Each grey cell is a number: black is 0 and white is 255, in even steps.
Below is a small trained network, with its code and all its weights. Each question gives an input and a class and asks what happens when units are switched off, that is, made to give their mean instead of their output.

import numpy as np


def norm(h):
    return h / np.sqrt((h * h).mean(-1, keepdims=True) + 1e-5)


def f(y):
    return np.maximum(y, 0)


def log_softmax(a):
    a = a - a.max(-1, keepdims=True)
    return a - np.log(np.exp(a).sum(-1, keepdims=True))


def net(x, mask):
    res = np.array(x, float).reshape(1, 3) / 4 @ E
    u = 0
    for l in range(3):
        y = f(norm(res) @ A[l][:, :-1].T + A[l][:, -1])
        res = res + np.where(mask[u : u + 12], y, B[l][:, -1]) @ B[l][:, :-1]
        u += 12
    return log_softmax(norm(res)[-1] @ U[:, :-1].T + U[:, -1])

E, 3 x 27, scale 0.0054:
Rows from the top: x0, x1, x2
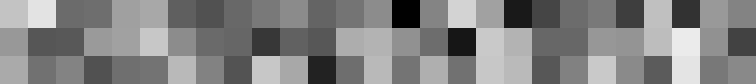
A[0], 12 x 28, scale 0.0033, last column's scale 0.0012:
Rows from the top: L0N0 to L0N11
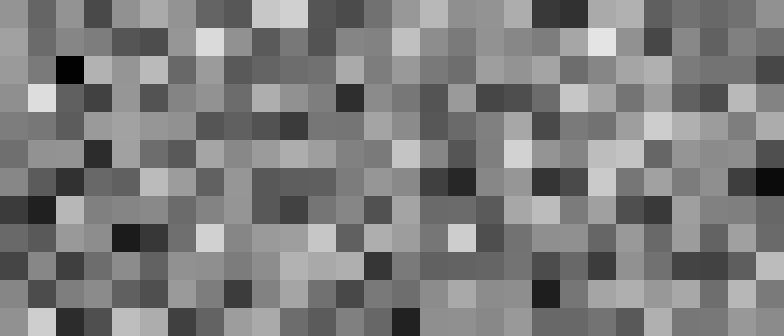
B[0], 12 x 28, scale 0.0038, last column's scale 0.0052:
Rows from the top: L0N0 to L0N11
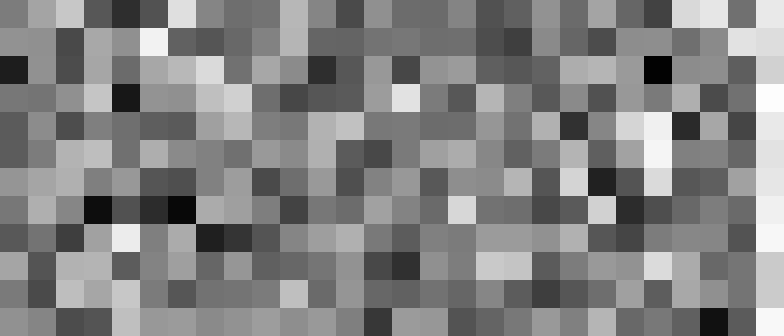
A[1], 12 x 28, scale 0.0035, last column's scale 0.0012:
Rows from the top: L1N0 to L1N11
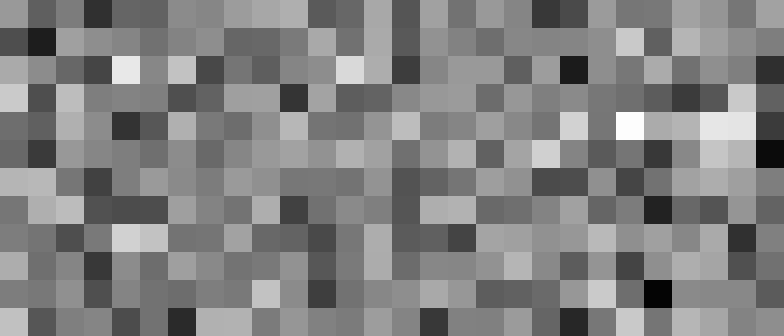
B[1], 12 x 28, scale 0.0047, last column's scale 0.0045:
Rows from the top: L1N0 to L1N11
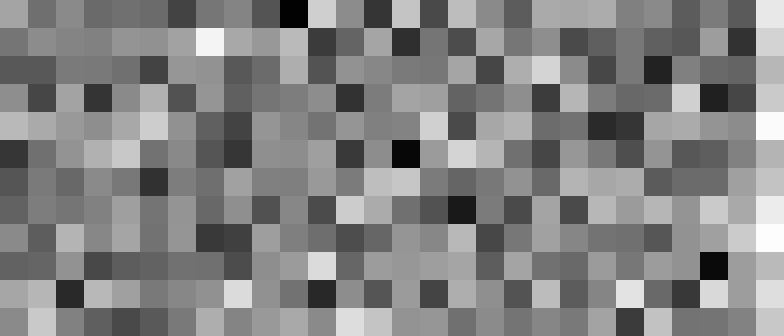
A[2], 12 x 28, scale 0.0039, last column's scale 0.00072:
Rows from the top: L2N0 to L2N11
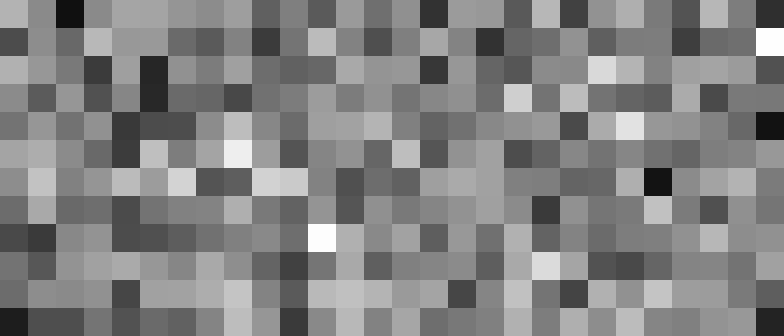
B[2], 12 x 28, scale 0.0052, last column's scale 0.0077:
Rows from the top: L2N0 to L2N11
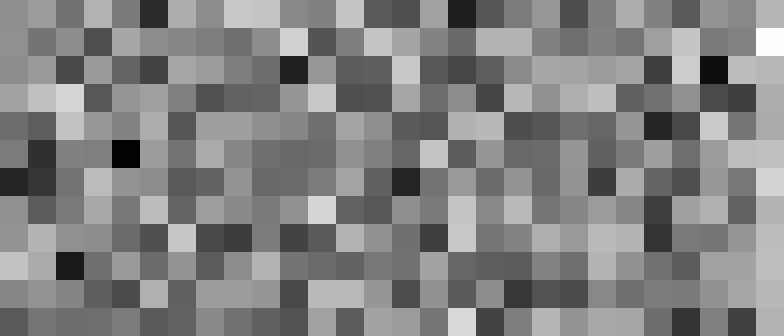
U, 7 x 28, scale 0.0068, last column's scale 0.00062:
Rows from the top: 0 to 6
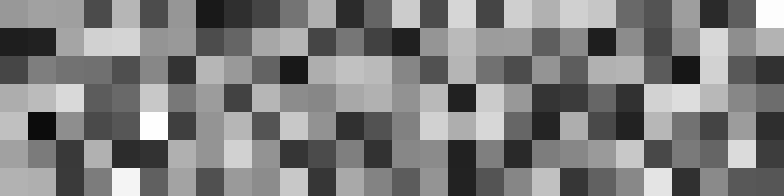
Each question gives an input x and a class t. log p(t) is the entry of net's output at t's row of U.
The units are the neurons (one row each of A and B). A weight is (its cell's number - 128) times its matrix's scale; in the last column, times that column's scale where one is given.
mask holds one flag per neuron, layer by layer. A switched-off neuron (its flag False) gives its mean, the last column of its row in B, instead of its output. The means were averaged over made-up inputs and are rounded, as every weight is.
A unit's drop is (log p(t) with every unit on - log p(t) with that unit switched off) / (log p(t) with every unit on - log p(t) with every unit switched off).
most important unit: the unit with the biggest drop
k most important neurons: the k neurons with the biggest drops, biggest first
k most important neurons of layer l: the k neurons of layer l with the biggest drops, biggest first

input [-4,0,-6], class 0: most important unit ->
L0N4
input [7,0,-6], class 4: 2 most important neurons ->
(L0N8; L0N4)
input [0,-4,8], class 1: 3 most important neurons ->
(L0N7; L1N4; L2N6)
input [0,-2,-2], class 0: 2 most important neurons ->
(L0N8; L0N4)
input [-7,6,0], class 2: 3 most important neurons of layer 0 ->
(L0N7; L0N4; L0N0)
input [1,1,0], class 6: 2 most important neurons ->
(L0N4; L0N3)
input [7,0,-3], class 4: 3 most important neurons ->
(L0N8; L0N3; L0N4)
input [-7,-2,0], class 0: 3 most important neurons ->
(L0N7; L0N0; L0N2)
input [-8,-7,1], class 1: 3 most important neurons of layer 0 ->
(L0N6; L0N11; L0N1)
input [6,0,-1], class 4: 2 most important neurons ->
(L0N8; L0N3)
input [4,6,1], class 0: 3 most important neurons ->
(L1N8; L0N1; L1N10)
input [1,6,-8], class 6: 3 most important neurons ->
(L0N3; L1N8; L2N1)
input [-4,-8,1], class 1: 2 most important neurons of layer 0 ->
(L0N6; L0N11)
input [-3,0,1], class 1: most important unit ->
L0N5
